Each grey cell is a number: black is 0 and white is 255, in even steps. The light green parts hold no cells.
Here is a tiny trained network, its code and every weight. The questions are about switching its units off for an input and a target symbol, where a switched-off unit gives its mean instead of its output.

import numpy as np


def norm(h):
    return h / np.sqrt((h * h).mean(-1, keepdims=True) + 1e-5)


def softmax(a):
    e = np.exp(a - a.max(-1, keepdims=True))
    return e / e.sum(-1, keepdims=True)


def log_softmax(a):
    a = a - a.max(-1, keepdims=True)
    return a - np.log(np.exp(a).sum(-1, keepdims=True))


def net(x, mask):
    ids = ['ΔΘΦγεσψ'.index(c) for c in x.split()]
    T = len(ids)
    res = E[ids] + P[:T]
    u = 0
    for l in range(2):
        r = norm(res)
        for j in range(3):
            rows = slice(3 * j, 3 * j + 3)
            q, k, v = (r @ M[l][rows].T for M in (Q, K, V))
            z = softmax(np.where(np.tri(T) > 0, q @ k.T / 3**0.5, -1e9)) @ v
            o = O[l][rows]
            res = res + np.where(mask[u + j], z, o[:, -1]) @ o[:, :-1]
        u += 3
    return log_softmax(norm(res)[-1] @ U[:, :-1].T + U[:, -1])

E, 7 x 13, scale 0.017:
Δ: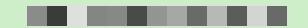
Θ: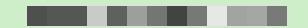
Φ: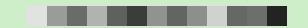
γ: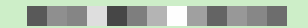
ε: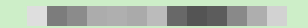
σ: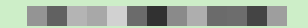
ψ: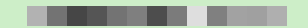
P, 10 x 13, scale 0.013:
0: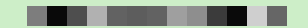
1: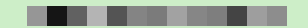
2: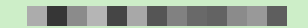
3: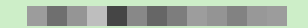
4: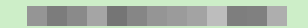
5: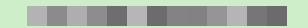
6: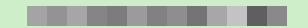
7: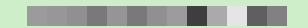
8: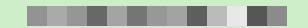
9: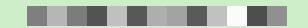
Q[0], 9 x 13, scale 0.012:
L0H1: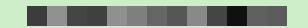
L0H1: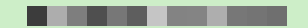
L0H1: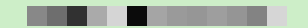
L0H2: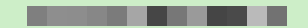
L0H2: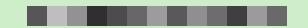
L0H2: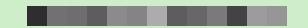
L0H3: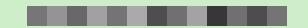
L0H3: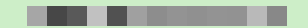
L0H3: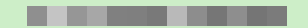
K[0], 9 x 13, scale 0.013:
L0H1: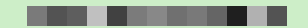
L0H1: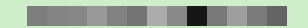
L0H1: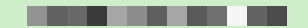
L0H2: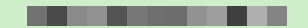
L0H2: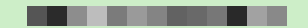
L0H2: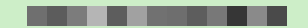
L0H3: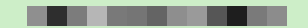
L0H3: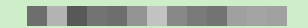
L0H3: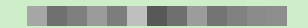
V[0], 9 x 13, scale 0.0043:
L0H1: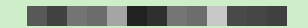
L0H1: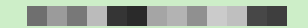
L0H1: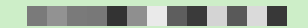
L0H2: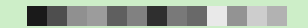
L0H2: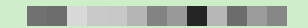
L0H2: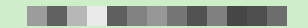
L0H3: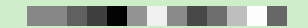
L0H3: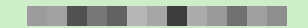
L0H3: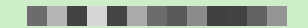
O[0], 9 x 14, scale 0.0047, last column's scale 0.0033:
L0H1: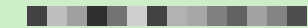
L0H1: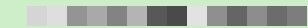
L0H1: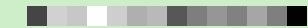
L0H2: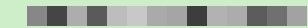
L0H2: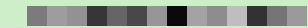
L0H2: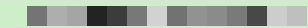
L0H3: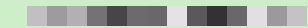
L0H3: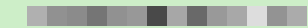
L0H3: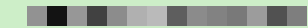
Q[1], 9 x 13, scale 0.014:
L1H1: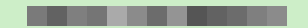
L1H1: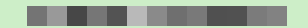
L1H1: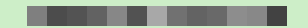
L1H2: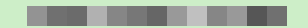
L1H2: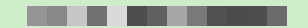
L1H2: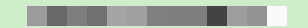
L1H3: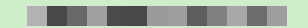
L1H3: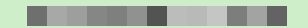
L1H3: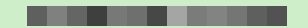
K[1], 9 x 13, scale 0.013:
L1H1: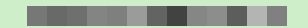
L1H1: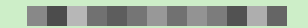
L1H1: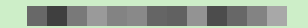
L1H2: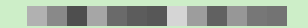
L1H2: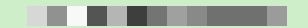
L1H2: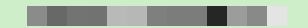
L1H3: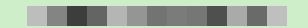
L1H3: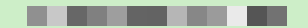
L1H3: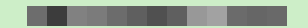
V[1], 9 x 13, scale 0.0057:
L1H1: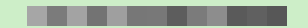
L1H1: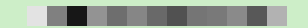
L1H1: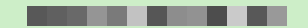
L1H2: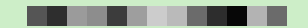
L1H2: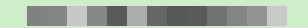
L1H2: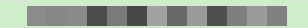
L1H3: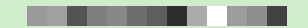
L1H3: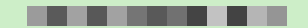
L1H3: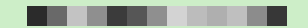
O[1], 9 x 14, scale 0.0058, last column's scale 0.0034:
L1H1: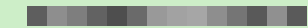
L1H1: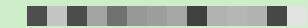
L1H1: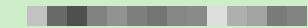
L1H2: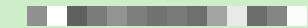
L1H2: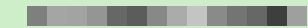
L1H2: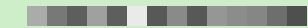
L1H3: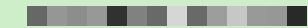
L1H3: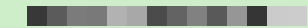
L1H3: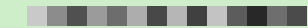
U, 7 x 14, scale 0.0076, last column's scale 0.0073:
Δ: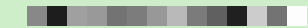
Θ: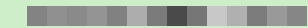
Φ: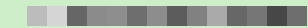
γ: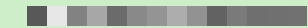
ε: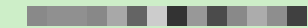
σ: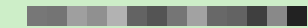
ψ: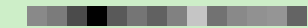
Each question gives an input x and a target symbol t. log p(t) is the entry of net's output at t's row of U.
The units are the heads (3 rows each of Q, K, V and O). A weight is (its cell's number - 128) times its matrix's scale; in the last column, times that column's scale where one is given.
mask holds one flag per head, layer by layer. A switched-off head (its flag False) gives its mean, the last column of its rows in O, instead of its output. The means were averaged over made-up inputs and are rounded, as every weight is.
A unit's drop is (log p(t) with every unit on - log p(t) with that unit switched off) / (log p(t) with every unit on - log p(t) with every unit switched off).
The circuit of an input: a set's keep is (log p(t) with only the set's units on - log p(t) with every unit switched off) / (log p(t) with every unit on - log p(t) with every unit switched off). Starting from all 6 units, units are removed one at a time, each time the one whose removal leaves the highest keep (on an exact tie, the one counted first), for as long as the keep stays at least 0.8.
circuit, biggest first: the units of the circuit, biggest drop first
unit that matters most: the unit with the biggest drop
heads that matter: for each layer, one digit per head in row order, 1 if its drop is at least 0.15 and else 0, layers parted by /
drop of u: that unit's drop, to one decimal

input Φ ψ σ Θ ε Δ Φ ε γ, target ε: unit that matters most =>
L1H3
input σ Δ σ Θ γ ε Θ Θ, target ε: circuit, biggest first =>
(L1H3, L1H2)
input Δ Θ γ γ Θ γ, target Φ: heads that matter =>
000 / 001
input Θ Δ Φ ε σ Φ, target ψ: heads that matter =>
100 / 000
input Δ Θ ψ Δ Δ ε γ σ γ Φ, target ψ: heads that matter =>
100 / 010
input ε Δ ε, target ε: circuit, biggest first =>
(L1H3, L0H2)
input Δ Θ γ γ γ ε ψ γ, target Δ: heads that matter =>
110 / 000
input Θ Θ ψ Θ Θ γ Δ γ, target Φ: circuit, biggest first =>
(L0H1, L1H3)
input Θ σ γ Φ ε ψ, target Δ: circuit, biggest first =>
(L0H2, L1H2)
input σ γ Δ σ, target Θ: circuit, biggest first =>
(L0H3, L1H2)
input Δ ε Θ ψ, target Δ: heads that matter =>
010 / 000
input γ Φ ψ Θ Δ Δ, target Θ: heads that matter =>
100 / 011
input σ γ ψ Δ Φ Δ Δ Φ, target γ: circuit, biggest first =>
(L0H1, L1H3, L1H1)
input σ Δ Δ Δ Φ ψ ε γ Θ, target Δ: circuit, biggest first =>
(L1H2)
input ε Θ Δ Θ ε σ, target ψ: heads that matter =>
110 / 000
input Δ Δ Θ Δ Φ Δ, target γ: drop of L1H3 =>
0.1
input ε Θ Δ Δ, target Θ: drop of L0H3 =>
0.0
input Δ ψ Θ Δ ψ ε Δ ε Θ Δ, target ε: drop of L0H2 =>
0.2
